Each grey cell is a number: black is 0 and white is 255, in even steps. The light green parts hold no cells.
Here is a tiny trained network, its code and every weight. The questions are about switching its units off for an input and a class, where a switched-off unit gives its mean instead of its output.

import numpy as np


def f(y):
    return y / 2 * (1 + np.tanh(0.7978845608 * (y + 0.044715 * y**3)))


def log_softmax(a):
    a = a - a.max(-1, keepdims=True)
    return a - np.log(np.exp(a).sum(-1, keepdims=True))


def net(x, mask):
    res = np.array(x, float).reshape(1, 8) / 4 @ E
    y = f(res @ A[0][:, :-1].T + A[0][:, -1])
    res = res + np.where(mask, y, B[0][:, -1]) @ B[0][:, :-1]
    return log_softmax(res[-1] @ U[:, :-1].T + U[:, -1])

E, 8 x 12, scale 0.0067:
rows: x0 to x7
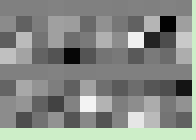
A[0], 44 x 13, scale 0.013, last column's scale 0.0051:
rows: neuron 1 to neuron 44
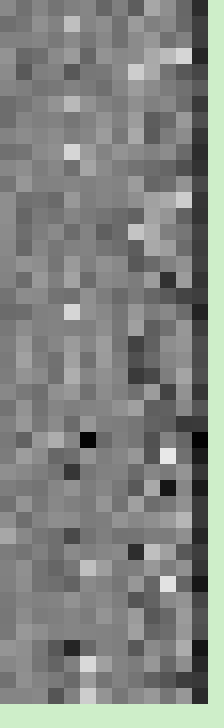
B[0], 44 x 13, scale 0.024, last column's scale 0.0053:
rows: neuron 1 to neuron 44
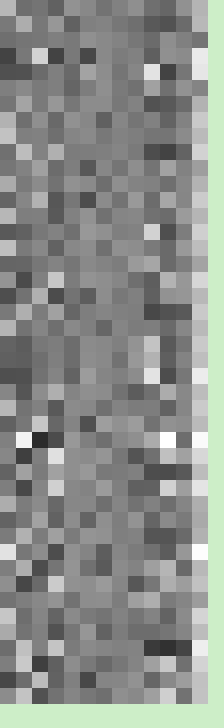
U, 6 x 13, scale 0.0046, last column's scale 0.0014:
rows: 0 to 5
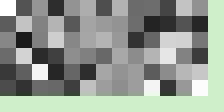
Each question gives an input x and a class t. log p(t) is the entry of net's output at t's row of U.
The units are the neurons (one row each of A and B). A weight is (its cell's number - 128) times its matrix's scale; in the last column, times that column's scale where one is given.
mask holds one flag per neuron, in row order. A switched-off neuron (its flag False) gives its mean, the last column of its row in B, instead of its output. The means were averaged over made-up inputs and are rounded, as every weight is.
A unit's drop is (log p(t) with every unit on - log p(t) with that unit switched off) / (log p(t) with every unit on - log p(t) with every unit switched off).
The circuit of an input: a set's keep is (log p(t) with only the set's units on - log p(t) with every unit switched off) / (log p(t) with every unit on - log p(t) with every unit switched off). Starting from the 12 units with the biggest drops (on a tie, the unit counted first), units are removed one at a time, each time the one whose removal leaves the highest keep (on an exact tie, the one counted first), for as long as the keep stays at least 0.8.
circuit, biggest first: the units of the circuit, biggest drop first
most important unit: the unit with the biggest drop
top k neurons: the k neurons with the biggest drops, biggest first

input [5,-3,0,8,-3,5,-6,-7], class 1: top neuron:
(neuron 41)
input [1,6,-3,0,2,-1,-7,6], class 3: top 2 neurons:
(neuron 28; neuron 29)
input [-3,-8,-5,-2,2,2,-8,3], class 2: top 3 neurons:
(neuron 29; neuron 37; neuron 42)
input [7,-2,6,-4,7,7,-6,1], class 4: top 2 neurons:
(neuron 43; neuron 27)
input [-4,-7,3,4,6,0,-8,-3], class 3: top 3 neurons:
(neuron 28; neuron 31; neuron 18)
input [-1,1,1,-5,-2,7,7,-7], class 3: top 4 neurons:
(neuron 42; neuron 44; neuron 36; neuron 4)
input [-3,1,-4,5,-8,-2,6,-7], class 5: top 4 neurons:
(neuron 24; neuron 28; neuron 22; neuron 23)
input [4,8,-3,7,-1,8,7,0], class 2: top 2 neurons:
(neuron 31; neuron 25)
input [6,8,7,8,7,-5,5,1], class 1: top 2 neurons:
(neuron 41; neuron 30)
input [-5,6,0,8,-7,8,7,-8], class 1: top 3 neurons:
(neuron 41; neuron 30; neuron 34)
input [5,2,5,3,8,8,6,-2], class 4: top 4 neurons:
(neuron 43; neuron 27; neuron 19; neuron 28)
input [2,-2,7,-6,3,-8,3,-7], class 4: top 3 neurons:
(neuron 4; neuron 13; neuron 33)
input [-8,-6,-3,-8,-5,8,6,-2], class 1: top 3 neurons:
(neuron 10; neuron 20; neuron 2)
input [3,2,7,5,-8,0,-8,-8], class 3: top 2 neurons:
(neuron 28; neuron 5)
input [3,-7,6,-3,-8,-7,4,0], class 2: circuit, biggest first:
(neuron 29)
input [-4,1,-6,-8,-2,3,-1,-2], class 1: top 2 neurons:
(neuron 10; neuron 20)
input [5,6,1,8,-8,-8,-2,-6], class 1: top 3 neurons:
(neuron 41; neuron 30; neuron 34)
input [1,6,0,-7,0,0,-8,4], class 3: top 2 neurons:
(neuron 28; neuron 41)
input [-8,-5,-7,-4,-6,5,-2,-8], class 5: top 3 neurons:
(neuron 24; neuron 22; neuron 23)
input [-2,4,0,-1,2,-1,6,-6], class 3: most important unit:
neuron 42
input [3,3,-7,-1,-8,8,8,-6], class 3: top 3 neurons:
(neuron 42; neuron 44; neuron 36)
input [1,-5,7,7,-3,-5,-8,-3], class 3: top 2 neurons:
(neuron 28; neuron 35)
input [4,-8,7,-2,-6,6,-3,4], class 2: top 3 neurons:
(neuron 29; neuron 37; neuron 35)
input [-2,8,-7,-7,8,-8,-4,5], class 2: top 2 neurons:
(neuron 18; neuron 31)
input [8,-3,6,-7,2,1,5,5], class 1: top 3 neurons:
(neuron 20; neuron 10; neuron 2)
